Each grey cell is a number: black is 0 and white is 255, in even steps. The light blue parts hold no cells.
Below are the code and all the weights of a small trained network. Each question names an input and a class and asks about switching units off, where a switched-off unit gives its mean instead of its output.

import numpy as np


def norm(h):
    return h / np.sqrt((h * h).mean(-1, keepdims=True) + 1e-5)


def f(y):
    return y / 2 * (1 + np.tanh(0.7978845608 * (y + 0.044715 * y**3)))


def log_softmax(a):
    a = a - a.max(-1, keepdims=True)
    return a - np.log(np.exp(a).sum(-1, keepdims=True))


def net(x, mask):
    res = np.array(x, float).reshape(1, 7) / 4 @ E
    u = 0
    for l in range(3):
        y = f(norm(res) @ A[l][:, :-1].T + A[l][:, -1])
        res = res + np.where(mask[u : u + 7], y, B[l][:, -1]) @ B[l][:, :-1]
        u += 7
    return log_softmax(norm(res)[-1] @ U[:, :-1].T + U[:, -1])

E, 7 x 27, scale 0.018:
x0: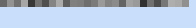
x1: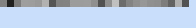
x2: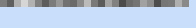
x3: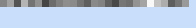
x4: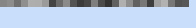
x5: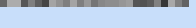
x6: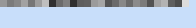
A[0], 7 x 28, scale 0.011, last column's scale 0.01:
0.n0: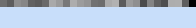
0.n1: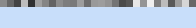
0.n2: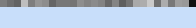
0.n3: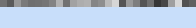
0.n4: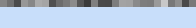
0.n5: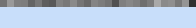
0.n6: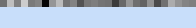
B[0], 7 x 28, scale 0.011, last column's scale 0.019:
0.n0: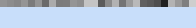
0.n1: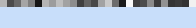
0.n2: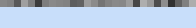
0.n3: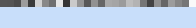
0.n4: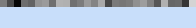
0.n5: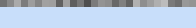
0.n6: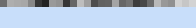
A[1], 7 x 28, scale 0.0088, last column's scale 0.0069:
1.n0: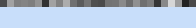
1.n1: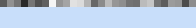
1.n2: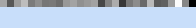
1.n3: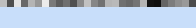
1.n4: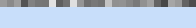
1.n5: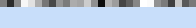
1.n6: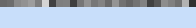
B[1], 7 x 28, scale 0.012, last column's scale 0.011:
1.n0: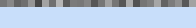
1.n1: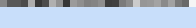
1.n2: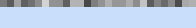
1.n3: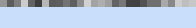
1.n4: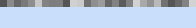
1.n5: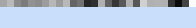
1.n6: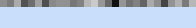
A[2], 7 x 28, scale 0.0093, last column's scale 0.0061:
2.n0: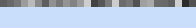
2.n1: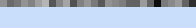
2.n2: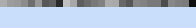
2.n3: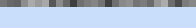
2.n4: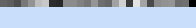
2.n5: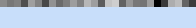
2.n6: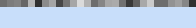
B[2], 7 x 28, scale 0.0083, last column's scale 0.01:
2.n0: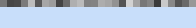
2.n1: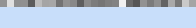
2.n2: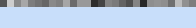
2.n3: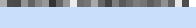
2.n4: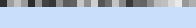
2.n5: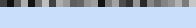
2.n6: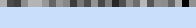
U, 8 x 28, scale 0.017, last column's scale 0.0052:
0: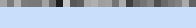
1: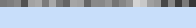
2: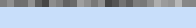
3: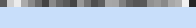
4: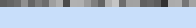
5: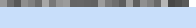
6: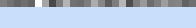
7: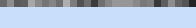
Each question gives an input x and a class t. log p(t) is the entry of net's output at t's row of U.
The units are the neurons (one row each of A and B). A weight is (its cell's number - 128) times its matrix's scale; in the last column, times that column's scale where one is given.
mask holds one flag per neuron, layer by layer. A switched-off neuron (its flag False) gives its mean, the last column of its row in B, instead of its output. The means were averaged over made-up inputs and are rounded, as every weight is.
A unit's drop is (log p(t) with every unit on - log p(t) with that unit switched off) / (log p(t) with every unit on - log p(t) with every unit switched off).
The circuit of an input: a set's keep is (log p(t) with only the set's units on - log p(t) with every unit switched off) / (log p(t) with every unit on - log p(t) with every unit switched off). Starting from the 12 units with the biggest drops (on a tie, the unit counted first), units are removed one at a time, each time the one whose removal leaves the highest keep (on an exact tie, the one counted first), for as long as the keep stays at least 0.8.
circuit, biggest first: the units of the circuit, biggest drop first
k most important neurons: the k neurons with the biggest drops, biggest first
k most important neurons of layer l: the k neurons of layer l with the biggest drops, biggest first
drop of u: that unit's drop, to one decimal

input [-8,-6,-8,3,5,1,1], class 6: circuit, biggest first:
0.n1
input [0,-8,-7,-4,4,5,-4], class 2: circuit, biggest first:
0.n3; 0.n1
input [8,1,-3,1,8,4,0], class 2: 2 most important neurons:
0.n6; 0.n1
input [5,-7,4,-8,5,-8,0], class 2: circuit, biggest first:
0.n1; 0.n3
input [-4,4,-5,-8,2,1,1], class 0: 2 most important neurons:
1.n3; 0.n3
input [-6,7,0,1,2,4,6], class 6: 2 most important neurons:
0.n1; 0.n4
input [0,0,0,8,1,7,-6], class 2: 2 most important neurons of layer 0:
0.n6; 0.n3
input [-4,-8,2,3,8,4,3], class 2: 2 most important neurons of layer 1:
1.n5; 1.n2
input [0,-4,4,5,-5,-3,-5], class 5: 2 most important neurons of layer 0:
0.n1; 0.n2
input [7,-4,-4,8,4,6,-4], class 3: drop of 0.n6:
0.2
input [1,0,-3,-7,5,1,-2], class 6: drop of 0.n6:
0.6
